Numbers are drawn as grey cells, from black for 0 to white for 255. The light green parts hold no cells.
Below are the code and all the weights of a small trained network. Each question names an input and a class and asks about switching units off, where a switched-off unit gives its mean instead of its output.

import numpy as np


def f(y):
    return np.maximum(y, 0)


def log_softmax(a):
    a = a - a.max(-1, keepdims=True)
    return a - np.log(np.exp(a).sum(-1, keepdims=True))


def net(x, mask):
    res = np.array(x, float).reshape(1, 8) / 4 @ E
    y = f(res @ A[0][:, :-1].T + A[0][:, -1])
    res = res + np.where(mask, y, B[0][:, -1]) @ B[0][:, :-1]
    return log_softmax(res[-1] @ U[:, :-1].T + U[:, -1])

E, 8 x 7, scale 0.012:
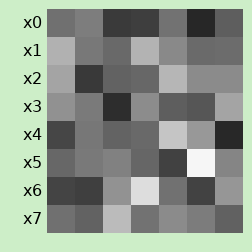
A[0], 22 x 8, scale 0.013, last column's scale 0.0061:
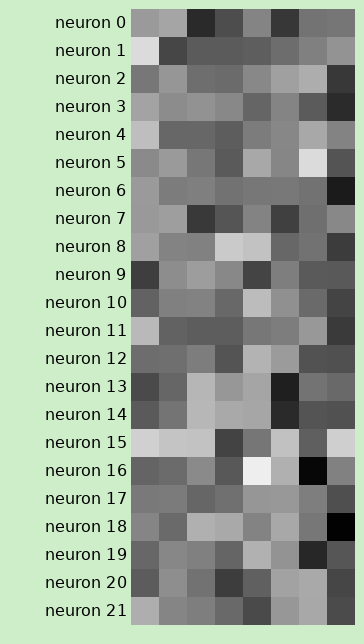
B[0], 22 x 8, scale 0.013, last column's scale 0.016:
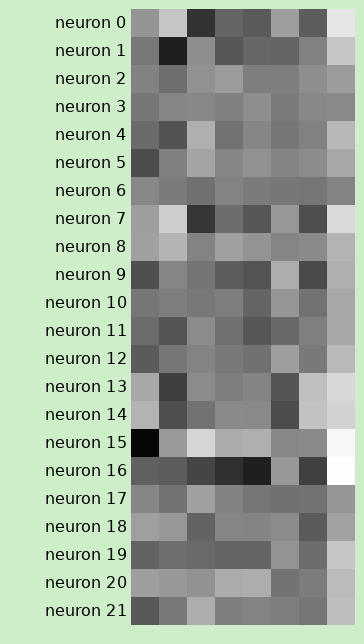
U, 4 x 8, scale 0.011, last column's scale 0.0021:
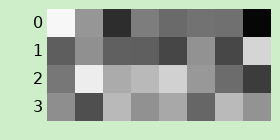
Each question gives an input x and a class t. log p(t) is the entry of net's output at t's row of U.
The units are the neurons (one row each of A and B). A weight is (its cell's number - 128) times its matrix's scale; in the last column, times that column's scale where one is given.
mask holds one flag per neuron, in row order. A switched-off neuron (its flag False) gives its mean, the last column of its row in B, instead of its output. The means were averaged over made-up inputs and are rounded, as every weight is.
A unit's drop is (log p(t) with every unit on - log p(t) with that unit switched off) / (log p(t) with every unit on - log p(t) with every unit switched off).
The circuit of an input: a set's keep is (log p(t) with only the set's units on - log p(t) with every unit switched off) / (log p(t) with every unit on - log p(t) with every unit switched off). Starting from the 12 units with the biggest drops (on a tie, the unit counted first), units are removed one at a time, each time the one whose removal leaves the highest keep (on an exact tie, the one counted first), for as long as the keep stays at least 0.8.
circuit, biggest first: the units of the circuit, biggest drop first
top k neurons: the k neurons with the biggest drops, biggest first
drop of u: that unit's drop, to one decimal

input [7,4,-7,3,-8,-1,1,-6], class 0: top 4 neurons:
[neuron 15; neuron 16; neuron 7; neuron 0]
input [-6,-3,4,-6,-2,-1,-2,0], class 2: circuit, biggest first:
[neuron 15]
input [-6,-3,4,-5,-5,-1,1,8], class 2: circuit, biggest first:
[neuron 1; neuron 16]
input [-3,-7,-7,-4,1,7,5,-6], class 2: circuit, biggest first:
[neuron 16; neuron 20]
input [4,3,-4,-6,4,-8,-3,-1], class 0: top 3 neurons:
[neuron 14; neuron 13; neuron 15]
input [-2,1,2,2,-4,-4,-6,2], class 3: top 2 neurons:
[neuron 16; neuron 1]
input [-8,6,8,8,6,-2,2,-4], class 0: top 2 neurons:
[neuron 15; neuron 8]
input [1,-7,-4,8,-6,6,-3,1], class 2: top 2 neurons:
[neuron 16; neuron 20]
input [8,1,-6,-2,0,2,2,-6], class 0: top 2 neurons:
[neuron 15; neuron 16]
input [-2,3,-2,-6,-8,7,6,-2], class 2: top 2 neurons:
[neuron 16; neuron 1]
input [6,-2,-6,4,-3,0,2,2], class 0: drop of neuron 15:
0.3
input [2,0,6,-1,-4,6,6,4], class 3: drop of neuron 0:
0.2
